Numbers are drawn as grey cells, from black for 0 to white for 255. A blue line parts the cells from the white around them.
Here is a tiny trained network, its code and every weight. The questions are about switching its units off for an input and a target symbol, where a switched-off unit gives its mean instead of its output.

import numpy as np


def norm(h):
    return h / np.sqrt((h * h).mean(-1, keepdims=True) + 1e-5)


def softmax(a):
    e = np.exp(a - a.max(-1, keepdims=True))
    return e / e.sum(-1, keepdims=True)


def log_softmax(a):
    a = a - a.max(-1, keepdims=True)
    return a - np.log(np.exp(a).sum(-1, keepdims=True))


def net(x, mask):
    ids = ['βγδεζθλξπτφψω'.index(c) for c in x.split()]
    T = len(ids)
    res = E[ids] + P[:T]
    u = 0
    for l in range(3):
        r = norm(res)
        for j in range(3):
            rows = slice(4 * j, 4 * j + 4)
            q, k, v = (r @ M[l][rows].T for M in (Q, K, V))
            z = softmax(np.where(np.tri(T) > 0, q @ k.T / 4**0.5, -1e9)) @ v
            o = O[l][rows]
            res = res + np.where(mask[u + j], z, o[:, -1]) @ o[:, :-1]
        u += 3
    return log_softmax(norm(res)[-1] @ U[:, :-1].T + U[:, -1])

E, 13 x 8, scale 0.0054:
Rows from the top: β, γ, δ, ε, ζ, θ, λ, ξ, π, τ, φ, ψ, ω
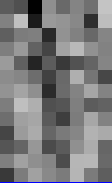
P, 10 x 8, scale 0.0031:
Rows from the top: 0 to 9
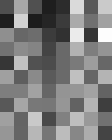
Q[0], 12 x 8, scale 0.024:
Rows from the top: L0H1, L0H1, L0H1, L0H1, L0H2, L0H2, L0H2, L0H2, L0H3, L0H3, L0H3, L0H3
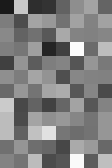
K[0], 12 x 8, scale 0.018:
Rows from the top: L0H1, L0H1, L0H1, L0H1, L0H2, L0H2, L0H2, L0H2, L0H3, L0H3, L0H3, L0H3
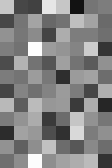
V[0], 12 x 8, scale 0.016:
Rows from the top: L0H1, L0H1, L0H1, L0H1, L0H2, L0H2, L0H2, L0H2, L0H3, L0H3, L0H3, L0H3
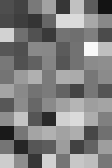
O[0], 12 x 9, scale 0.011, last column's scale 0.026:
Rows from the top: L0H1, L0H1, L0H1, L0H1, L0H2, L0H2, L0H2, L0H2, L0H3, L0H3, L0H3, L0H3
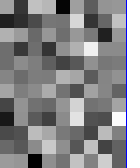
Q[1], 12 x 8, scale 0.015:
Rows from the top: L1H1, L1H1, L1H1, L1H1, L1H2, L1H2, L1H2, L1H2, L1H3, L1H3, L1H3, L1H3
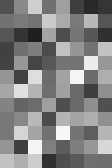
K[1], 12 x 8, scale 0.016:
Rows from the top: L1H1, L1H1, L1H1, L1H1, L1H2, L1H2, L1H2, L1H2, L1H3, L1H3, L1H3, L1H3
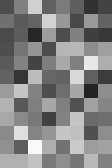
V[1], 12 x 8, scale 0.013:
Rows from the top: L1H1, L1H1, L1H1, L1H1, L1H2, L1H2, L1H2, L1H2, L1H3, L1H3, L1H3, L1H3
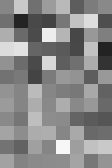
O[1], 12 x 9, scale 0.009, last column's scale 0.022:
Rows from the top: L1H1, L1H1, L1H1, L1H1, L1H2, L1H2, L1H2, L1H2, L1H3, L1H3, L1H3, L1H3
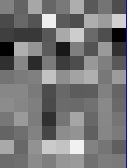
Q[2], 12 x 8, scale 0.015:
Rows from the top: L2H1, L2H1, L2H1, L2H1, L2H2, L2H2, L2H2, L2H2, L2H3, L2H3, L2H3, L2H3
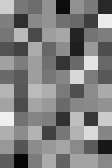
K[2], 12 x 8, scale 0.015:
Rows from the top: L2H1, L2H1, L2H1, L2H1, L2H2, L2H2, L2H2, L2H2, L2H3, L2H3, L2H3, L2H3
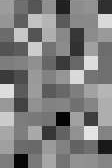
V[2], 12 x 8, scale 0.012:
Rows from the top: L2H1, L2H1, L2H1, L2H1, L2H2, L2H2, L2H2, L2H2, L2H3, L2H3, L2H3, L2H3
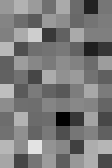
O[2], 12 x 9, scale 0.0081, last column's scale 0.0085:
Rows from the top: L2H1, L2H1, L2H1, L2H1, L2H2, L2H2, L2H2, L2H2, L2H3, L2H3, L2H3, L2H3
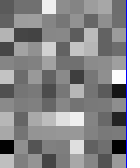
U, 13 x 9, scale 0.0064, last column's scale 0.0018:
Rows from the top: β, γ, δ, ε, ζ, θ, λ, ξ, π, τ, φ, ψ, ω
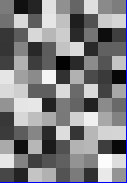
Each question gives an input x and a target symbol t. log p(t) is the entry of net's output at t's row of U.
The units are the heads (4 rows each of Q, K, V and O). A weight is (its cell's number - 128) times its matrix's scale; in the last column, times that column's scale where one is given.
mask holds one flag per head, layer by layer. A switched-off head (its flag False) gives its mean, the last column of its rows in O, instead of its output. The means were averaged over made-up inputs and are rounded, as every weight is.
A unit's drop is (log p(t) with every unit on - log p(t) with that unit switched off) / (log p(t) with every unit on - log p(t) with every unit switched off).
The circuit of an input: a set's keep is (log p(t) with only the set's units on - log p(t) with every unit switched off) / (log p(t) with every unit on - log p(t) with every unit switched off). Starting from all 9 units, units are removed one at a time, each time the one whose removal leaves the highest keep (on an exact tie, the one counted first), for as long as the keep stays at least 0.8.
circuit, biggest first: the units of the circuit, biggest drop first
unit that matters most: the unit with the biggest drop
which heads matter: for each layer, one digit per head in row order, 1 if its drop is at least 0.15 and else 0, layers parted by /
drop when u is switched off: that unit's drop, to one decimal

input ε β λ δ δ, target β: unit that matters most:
L0H3
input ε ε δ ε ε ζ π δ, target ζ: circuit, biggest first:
L0H3, L1H1, L0H1
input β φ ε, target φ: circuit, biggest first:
L0H1, L2H1
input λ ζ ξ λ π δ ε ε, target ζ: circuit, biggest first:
L0H3, L0H1, L1H1
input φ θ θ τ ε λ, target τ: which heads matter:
100 / 000 / 000
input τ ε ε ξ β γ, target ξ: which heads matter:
100 / 100 / 000
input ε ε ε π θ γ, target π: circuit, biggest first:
L0H1, L2H3
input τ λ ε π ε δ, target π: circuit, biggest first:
L0H1, L1H1, L2H3
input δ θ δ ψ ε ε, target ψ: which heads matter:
001 / 000 / 000
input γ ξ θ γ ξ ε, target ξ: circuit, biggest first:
L0H1, L1H1
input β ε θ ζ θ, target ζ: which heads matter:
001 / 100 / 000
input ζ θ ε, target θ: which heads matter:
100 / 000 / 001
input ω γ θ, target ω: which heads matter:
001 / 000 / 000
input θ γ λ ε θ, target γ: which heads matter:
100 / 000 / 000
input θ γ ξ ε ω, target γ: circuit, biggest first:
L0H1
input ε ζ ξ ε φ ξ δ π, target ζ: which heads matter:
001 / 000 / 000
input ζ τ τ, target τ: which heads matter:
100 / 000 / 100
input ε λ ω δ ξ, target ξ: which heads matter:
100 / 000 / 000
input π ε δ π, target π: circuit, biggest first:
L0H1, L2H3, L1H1
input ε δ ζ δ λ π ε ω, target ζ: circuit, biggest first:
L0H3, L1H1, L0H1
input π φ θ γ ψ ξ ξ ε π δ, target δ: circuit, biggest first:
L0H3
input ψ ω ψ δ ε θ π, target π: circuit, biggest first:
L0H1, L1H1, L2H3
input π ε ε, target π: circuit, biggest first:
L0H1, L2H3, L1H1
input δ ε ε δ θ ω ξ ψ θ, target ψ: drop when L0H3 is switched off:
0.7
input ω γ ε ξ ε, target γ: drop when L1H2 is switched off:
0.0
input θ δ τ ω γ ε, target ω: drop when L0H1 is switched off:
0.1
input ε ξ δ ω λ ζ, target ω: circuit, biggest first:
L0H1
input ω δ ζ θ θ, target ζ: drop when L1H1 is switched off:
0.2
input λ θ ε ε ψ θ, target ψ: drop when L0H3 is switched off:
0.6
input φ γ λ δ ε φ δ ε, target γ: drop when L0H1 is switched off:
0.4
